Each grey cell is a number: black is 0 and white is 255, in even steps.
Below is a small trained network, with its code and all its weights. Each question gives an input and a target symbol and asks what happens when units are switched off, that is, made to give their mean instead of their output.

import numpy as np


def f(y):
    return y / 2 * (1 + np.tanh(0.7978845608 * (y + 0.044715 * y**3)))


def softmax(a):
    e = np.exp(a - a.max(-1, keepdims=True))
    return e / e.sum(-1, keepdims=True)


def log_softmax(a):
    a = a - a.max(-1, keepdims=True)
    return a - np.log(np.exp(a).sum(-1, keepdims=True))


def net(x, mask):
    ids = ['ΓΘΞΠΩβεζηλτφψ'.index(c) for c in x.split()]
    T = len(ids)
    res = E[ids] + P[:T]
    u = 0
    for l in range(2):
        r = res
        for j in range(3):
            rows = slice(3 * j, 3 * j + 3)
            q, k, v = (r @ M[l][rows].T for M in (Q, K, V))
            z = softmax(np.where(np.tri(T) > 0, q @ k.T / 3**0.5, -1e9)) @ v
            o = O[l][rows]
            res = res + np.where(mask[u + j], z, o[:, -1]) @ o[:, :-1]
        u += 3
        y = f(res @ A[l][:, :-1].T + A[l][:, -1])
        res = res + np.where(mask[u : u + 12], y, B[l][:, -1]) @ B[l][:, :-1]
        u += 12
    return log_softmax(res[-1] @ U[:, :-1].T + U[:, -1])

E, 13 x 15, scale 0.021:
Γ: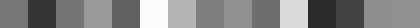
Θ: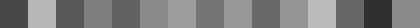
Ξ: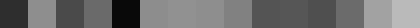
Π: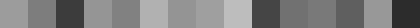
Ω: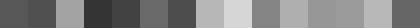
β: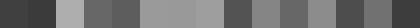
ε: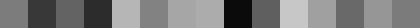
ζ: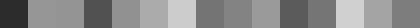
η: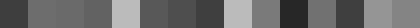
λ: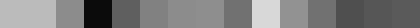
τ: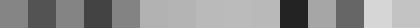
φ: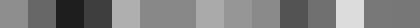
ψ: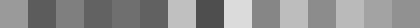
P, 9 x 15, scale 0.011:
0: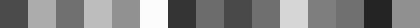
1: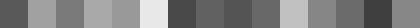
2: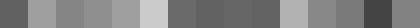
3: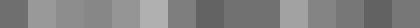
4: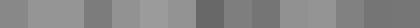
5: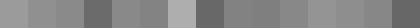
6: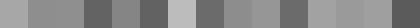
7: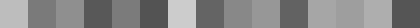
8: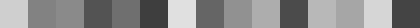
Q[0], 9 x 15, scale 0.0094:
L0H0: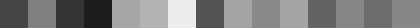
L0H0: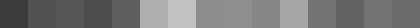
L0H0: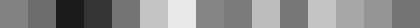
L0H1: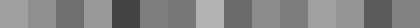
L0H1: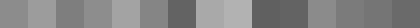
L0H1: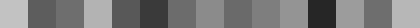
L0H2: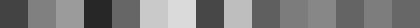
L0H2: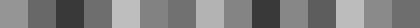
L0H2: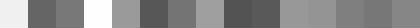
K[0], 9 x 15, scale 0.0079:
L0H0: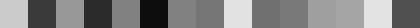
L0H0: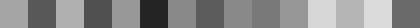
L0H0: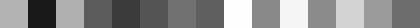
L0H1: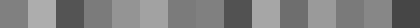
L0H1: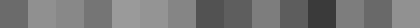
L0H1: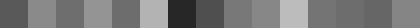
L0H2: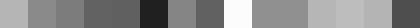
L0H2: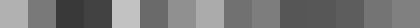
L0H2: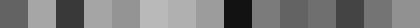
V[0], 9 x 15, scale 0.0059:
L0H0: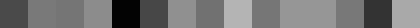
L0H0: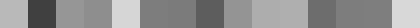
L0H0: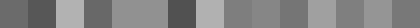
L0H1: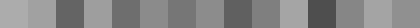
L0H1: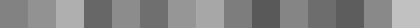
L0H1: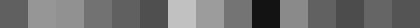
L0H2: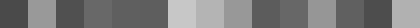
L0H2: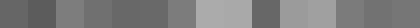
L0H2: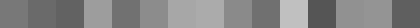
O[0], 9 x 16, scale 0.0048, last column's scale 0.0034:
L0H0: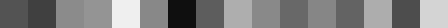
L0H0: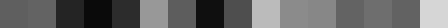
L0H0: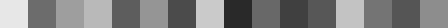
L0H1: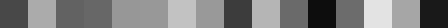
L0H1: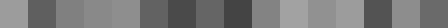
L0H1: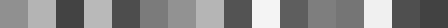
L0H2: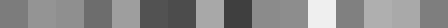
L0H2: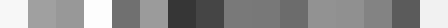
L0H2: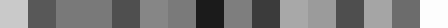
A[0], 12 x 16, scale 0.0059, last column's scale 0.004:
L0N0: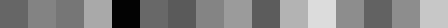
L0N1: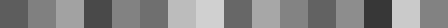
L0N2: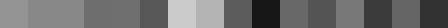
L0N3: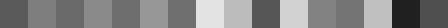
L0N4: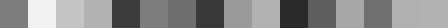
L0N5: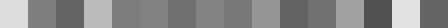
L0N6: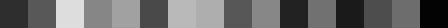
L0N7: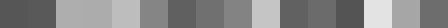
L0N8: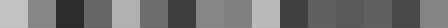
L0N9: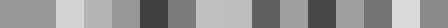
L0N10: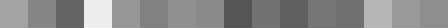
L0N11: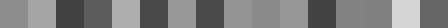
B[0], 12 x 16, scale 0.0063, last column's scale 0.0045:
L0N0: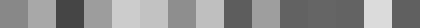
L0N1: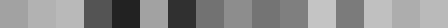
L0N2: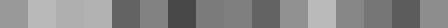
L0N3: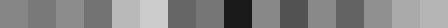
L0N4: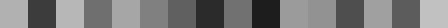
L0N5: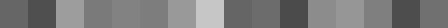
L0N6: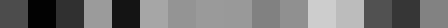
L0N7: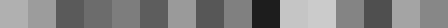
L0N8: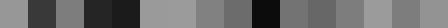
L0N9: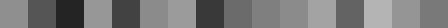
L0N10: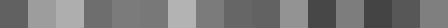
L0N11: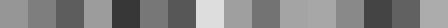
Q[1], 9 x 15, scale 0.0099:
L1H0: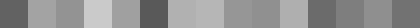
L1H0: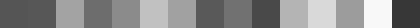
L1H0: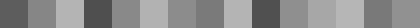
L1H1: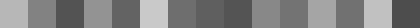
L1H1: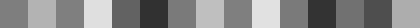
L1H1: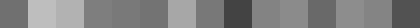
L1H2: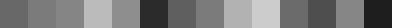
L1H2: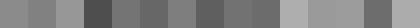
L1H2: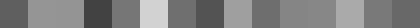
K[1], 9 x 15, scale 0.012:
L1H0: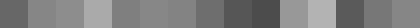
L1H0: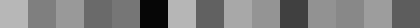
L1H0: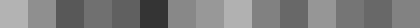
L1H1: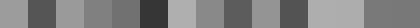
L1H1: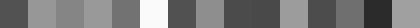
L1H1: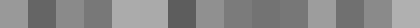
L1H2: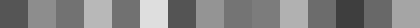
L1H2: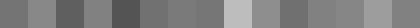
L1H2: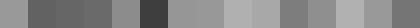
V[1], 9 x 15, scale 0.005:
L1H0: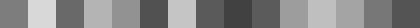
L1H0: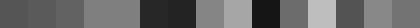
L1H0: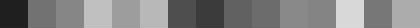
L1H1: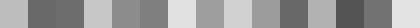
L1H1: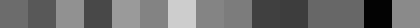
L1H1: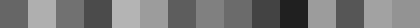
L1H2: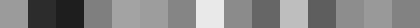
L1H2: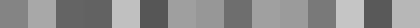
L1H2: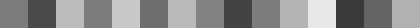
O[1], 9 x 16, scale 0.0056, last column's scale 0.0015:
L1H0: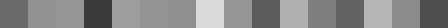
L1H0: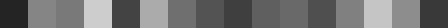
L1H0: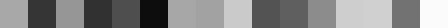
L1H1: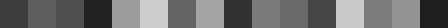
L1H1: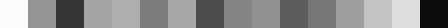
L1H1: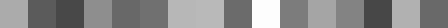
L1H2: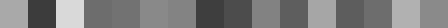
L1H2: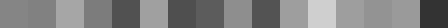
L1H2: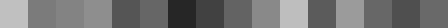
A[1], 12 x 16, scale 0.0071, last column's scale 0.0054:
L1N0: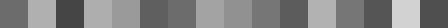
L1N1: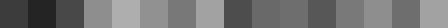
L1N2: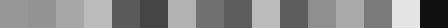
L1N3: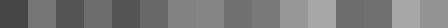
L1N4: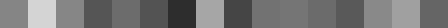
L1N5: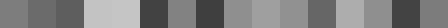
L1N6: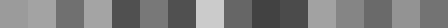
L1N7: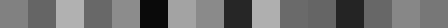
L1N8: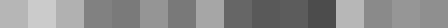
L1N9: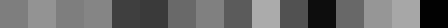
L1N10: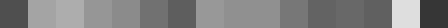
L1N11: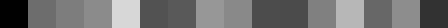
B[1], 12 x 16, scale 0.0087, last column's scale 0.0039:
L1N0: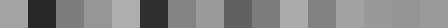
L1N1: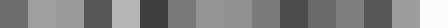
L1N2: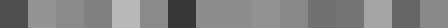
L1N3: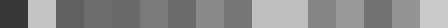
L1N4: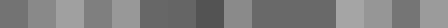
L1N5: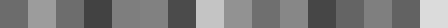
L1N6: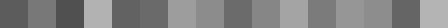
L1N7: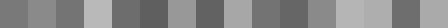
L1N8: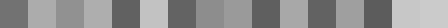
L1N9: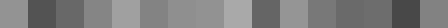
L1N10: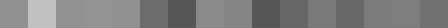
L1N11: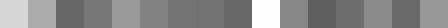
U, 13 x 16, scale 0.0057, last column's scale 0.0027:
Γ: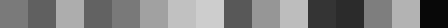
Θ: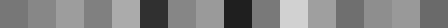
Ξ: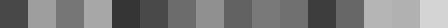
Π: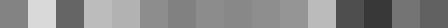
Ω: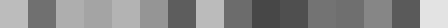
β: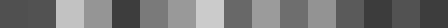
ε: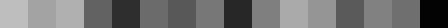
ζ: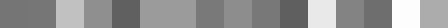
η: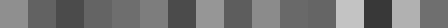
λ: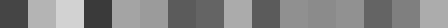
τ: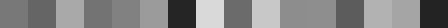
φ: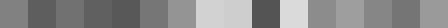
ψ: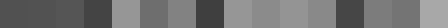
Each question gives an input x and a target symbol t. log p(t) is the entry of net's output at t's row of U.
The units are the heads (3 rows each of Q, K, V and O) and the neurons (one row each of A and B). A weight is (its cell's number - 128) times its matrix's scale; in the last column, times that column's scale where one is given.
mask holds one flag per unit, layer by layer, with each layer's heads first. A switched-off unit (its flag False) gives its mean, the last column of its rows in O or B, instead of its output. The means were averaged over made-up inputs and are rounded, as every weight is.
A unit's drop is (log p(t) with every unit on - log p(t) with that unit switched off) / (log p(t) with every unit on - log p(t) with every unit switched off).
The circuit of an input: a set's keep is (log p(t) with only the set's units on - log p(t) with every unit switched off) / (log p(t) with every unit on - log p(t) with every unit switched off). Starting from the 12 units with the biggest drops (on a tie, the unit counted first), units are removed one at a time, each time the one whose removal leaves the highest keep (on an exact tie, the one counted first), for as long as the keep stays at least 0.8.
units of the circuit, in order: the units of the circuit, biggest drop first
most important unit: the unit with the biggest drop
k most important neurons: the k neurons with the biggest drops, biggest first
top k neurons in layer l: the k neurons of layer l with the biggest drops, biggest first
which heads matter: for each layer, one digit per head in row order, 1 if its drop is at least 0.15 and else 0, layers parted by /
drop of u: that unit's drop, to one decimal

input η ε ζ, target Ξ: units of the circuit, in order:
(L1H0; L0N7)
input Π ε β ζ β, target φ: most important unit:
L1H0
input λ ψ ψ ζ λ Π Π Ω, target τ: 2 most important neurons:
(L0N3; L0N0)
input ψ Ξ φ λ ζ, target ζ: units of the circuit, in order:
(L1H2; L1H1)
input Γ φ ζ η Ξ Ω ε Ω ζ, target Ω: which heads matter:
101 / 000
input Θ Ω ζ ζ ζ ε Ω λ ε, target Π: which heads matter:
000 / 100
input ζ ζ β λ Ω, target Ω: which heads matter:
100 / 000
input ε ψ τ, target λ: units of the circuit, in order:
(L1H1; L0H1)
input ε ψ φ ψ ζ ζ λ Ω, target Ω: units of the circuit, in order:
(L0H0; L0N3)
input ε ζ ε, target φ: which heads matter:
000 / 101
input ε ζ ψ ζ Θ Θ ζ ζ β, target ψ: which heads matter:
100 / 000
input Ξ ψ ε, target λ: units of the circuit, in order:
(L1H1; L1N1)
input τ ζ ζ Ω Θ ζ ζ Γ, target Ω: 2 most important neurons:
(L0N3; L1N3)
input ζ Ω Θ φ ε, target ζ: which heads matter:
000 / 001
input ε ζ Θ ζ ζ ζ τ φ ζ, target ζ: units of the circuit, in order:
(L0H0; L1H2)
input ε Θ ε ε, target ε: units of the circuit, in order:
(L1H2; L0H0)
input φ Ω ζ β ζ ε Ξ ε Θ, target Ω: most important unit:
L0H0
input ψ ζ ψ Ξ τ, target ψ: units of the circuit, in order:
(L0H0; L1N8)
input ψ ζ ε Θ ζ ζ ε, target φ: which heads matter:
000 / 111
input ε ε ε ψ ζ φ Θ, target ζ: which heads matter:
000 / 011
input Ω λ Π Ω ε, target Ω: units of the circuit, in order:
(L0H0)
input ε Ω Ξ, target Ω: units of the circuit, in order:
(L0H0; L0H2; L0N4)
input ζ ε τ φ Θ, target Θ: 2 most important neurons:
(L1N0; L1N6)
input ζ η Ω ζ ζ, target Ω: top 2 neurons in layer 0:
(L0N4; L0N1)
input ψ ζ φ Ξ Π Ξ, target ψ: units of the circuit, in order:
(L0H0; L1N8)
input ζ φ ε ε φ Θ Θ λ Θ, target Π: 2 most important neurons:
(L0N0; L0N4)
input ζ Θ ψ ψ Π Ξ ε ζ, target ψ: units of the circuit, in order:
(L0H0)
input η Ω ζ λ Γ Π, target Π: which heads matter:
000 / 110
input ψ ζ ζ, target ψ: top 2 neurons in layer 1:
(L1N11; L1N8)
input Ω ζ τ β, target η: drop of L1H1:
0.7
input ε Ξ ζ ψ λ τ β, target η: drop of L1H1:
0.6
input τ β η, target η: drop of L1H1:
0.1
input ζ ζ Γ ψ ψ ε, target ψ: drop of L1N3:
-0.1
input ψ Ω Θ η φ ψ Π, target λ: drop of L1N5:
0.0
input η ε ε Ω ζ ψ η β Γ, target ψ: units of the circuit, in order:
(L0H0)
